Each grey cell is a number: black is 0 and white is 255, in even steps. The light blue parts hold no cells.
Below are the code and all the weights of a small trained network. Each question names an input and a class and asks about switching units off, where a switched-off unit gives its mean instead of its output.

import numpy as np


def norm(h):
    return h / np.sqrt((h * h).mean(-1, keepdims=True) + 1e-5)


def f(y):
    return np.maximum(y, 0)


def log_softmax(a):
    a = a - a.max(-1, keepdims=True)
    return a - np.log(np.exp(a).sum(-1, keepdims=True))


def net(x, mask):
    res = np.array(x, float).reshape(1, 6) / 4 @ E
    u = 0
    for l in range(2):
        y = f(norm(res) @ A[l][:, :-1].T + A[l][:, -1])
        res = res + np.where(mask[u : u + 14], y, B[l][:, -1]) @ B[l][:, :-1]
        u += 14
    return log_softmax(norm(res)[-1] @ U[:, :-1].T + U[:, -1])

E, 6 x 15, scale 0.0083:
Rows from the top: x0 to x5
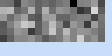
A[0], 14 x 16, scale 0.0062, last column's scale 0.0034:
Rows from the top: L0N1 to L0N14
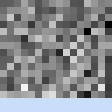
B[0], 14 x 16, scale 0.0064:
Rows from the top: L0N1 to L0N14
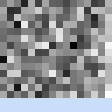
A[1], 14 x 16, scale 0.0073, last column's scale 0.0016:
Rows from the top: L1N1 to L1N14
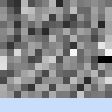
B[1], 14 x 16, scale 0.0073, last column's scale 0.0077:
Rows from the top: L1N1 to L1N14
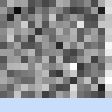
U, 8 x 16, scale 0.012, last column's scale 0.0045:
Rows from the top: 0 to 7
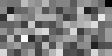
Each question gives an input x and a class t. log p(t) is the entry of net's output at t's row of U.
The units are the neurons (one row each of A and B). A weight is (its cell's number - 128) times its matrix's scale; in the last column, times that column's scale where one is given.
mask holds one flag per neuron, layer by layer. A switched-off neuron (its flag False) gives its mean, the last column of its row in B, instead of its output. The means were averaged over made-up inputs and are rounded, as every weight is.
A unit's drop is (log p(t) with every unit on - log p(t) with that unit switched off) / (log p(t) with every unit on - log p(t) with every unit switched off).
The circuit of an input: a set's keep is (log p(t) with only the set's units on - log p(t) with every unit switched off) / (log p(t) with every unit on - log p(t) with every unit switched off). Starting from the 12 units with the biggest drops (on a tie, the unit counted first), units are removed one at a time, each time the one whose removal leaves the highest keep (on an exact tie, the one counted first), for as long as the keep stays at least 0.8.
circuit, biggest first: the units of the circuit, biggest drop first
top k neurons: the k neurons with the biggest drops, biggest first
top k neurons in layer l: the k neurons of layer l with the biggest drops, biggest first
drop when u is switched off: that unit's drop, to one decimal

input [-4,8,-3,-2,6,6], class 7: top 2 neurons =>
L1N7, L1N8
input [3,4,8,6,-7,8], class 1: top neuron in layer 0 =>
L0N2
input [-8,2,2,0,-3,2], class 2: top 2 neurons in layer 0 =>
L0N11, L0N9
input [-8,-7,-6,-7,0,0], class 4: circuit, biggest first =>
L0N7, L1N13
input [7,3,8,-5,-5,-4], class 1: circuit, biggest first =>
L1N3, L1N4
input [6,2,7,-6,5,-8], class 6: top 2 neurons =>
L1N9, L0N1
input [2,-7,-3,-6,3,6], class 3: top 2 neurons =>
L0N8, L0N12
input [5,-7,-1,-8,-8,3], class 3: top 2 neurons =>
L0N8, L0N7
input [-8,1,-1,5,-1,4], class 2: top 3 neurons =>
L0N9, L0N11, L1N12
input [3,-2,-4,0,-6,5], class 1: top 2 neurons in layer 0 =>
L0N14, L0N2
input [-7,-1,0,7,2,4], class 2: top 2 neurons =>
L0N9, L0N11
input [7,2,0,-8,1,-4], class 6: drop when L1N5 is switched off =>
0.1
